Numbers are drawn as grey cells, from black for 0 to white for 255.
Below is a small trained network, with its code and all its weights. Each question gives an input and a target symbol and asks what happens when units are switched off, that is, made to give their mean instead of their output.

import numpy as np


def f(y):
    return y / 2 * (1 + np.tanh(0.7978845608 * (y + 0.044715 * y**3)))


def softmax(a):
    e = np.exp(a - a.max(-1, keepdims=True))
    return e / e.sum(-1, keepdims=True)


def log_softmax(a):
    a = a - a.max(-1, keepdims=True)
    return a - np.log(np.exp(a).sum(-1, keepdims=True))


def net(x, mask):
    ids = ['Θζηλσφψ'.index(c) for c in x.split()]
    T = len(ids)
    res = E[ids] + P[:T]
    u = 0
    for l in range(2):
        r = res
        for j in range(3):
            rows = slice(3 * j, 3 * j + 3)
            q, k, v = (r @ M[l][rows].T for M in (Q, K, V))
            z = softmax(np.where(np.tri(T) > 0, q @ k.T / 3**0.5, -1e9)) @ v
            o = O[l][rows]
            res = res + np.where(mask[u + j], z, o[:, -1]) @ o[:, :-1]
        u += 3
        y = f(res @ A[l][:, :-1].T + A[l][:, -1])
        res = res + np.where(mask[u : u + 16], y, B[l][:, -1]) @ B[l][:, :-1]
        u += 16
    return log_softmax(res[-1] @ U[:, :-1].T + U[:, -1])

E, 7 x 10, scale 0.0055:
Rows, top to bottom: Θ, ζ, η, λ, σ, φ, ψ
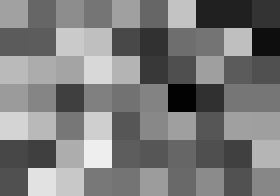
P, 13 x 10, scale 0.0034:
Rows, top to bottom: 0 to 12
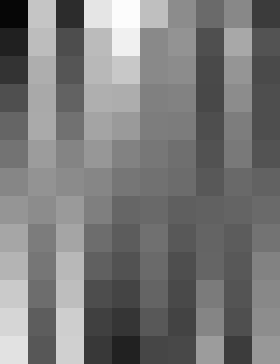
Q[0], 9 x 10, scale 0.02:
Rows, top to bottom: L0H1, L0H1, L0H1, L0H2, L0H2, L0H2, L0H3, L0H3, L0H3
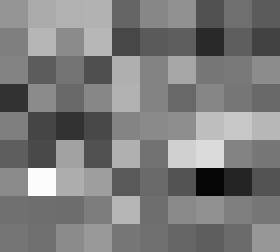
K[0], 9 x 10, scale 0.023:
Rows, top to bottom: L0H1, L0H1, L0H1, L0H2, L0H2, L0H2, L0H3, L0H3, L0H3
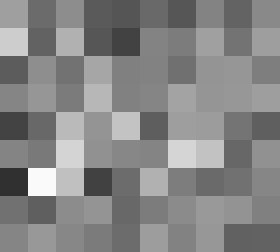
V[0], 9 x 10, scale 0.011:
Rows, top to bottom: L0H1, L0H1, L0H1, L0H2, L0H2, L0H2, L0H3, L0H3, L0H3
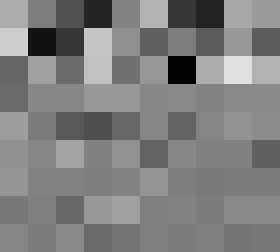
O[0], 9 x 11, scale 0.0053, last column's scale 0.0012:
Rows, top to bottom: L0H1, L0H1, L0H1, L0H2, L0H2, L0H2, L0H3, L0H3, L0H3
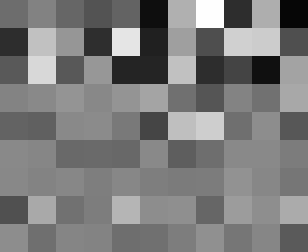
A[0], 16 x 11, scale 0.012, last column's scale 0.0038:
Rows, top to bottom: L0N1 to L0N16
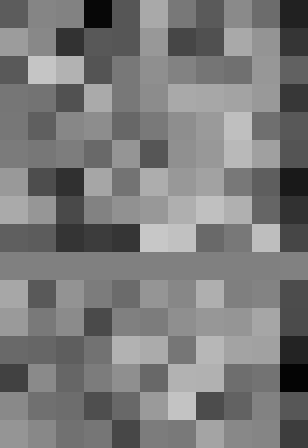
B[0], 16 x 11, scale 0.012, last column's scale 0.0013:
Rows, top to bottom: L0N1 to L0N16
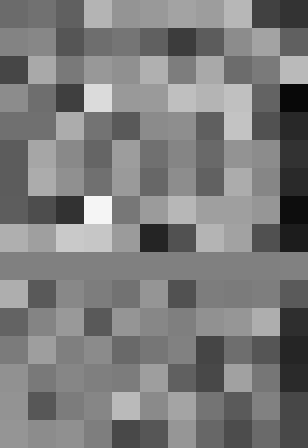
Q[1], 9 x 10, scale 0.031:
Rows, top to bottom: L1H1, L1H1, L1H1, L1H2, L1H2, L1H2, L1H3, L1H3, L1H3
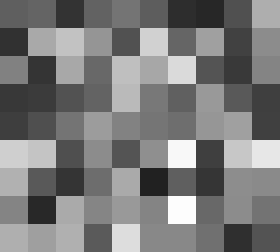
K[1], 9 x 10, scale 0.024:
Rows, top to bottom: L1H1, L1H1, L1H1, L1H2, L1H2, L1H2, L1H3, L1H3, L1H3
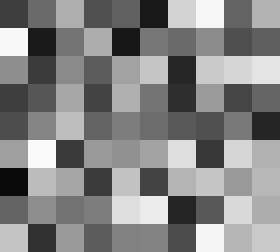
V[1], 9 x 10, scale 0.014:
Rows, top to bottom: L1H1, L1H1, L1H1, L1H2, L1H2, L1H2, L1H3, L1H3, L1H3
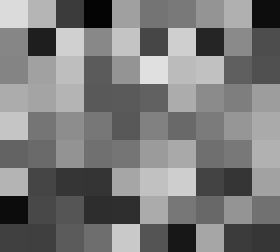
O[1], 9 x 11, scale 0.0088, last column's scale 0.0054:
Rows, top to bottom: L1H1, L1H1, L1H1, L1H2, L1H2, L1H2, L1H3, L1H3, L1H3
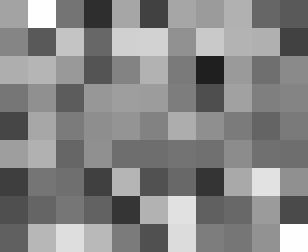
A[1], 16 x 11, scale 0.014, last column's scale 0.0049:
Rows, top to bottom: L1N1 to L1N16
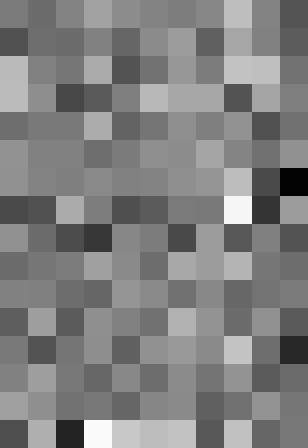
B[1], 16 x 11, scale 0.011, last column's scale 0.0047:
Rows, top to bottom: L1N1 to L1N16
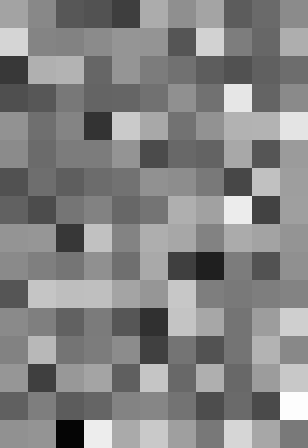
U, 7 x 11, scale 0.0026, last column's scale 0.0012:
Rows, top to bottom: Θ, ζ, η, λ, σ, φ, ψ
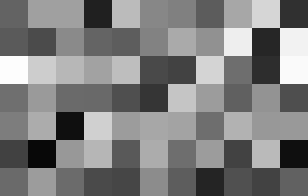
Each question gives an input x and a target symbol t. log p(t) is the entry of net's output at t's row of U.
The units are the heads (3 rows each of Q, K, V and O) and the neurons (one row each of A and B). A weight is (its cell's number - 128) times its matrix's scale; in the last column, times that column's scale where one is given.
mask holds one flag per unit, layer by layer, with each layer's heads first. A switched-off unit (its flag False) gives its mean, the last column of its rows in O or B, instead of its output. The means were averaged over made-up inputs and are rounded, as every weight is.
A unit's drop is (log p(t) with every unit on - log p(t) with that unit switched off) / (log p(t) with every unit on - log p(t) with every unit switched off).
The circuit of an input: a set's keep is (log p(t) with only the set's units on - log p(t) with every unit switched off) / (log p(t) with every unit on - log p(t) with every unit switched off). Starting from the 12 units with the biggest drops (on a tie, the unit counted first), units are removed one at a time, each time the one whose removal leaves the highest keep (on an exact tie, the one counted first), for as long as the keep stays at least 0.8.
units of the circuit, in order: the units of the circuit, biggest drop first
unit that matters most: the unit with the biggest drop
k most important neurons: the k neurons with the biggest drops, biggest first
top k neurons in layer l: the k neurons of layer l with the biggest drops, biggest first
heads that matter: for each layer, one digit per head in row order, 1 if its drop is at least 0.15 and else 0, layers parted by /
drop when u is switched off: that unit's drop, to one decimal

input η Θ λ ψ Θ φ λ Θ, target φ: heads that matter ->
100 / 100
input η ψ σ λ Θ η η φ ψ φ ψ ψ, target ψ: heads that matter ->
100 / 100
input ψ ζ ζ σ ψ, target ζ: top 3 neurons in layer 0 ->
[L0N7; L0N3; L0N5]
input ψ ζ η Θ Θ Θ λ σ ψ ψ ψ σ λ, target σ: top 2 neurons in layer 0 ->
[L0N3; L0N2]
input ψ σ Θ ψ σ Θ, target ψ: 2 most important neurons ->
[L1N15; L0N3]
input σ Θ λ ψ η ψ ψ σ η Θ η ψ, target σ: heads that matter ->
100 / 001
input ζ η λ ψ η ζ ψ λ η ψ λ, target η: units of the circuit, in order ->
[L0H1; L1H3; L0N9]
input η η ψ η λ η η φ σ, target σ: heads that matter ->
000 / 010
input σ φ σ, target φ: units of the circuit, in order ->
[L1H1; L0N2]
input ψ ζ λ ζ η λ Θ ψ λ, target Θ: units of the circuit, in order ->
[L0H1; L1H3; L1H1; L0N15]
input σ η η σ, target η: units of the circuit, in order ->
[L1H3; L0N2; L0N9]
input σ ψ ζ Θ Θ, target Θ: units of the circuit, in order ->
[L0H1; L1H3; L1H1]
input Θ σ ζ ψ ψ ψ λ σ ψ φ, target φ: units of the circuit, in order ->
[L1H1]
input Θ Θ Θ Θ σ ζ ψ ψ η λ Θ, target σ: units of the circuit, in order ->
[L0H1; L0N13; L1H3; L1N9]
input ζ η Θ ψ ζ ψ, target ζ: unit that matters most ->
L0N3
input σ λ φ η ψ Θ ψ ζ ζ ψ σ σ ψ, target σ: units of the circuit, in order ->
[L1H3; L1N9]
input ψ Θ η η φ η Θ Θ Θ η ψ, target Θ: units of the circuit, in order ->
[L0N3; L1H3; L1H1; L0N15]
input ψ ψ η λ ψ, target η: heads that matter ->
100 / 001
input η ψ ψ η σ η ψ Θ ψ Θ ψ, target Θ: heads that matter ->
000 / 101
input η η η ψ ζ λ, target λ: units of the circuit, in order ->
[L0H1; L1N12; L1H1; L1H3]
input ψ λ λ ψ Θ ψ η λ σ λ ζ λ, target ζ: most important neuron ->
[L1N4]
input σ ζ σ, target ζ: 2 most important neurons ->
[L1N4; L0N2]
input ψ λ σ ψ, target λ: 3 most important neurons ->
[L0N7; L1N12; L0N3]
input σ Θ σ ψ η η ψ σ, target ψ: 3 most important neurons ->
[L0N2; L0N3; L1N15]
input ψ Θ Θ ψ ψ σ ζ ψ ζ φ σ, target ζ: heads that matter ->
110 / 101
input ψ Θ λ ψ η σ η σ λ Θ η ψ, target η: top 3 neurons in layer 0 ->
[L0N7; L0N3; L0N9]
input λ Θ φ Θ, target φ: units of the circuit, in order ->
[L1H1]
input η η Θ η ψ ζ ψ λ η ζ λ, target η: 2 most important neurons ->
[L0N2; L0N9]
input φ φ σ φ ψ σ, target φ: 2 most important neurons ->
[L0N2; L0N3]
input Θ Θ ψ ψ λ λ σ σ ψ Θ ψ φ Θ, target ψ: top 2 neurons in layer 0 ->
[L0N13; L0N3]
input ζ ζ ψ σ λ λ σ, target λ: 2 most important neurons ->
[L1N12; L0N2]
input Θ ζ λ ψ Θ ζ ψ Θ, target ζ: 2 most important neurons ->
[L0N13; L1N4]
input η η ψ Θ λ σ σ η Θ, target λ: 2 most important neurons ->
[L1N12; L0N2]
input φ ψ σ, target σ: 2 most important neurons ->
[L1N9; L1N16]
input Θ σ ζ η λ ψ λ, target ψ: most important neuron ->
[L0N2]
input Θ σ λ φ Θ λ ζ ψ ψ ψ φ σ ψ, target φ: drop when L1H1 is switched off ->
1.0
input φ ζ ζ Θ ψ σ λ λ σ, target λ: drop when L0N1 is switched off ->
0.1
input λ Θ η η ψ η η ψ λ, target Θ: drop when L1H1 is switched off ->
0.5
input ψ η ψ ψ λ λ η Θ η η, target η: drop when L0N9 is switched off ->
0.1
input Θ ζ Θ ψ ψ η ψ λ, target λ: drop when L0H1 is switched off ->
1.6
